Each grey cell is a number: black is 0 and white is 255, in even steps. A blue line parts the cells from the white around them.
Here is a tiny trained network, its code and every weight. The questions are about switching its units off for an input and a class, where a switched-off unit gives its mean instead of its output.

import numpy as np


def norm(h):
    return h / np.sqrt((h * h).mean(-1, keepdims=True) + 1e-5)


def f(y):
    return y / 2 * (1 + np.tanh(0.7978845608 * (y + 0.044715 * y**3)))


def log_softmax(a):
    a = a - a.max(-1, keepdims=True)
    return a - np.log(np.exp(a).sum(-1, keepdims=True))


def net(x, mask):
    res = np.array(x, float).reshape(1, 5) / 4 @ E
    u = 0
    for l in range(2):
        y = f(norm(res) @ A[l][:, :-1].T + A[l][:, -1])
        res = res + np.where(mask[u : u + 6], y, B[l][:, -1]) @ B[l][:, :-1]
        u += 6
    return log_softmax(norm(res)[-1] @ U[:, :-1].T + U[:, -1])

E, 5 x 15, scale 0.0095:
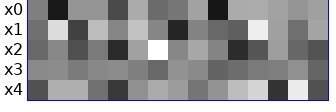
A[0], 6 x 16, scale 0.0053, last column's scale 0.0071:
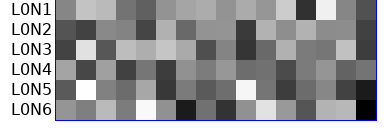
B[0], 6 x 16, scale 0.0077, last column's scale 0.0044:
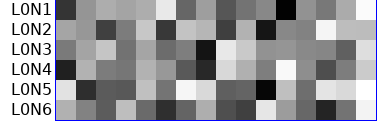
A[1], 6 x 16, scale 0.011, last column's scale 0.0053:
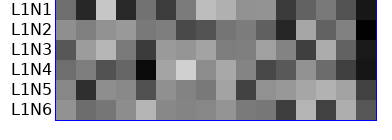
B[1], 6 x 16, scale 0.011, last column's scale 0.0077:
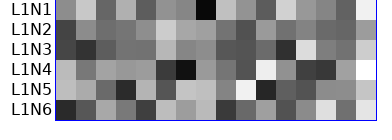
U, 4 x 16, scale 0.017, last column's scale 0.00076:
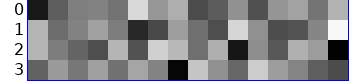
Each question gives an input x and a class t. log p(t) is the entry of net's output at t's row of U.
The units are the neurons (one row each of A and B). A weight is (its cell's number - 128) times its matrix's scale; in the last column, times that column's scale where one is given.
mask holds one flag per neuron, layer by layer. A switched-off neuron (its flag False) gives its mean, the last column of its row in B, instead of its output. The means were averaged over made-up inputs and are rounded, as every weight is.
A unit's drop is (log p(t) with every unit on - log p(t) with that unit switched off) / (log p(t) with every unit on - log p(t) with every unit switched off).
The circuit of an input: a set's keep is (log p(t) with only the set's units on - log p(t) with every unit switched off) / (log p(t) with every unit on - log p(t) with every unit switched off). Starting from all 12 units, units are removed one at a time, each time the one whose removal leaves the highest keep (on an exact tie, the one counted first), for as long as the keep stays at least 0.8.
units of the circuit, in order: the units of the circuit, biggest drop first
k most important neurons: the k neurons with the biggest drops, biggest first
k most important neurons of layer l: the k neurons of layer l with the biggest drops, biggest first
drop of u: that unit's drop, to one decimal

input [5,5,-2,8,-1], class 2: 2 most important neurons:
L1N5, L0N4
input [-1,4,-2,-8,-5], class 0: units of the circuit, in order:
L1N6
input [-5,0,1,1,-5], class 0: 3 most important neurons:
L1N6, L1N5, L0N2
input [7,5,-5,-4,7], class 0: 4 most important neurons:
L0N1, L0N5, L1N3, L1N1
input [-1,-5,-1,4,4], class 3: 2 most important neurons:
L1N1, L1N6
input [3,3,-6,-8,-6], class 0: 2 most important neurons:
L1N6, L1N4
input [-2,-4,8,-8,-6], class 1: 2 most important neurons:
L1N4, L0N1
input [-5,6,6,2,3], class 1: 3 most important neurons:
L1N4, L1N1, L0N4
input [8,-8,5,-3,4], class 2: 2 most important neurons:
L1N5, L0N2
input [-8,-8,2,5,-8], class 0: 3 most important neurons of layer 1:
L1N6, L1N5, L1N2
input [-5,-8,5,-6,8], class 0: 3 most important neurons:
L1N3, L0N1, L0N3
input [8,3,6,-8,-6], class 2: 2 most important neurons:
L1N5, L0N1
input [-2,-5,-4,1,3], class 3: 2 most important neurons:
L1N1, L1N4
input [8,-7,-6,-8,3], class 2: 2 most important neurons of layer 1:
L1N5, L1N4
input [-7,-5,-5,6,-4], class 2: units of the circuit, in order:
L1N4
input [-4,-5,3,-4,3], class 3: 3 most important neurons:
L1N1, L0N2, L1N5
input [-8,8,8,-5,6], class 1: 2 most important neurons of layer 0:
L0N4, L0N2
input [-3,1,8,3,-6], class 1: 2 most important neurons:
L1N4, L0N1
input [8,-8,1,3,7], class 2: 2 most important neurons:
L1N5, L0N2
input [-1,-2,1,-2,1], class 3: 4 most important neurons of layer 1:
L1N5, L1N6, L1N4, L1N3
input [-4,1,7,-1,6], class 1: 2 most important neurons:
L1N4, L1N6
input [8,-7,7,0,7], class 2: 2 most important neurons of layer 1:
L1N5, L1N6
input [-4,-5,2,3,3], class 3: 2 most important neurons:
L1N1, L0N2
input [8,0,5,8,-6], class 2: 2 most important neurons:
L1N5, L0N1
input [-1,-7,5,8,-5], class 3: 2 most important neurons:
L1N1, L0N1
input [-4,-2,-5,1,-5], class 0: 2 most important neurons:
L1N6, L1N4
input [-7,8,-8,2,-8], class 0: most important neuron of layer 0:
L0N4
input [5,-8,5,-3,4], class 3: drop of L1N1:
1.2
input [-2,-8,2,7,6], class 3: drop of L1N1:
1.1
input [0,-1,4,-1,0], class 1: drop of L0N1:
0.0
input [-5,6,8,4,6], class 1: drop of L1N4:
1.3
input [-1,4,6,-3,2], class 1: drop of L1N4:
1.0
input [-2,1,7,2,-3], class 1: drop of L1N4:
1.2
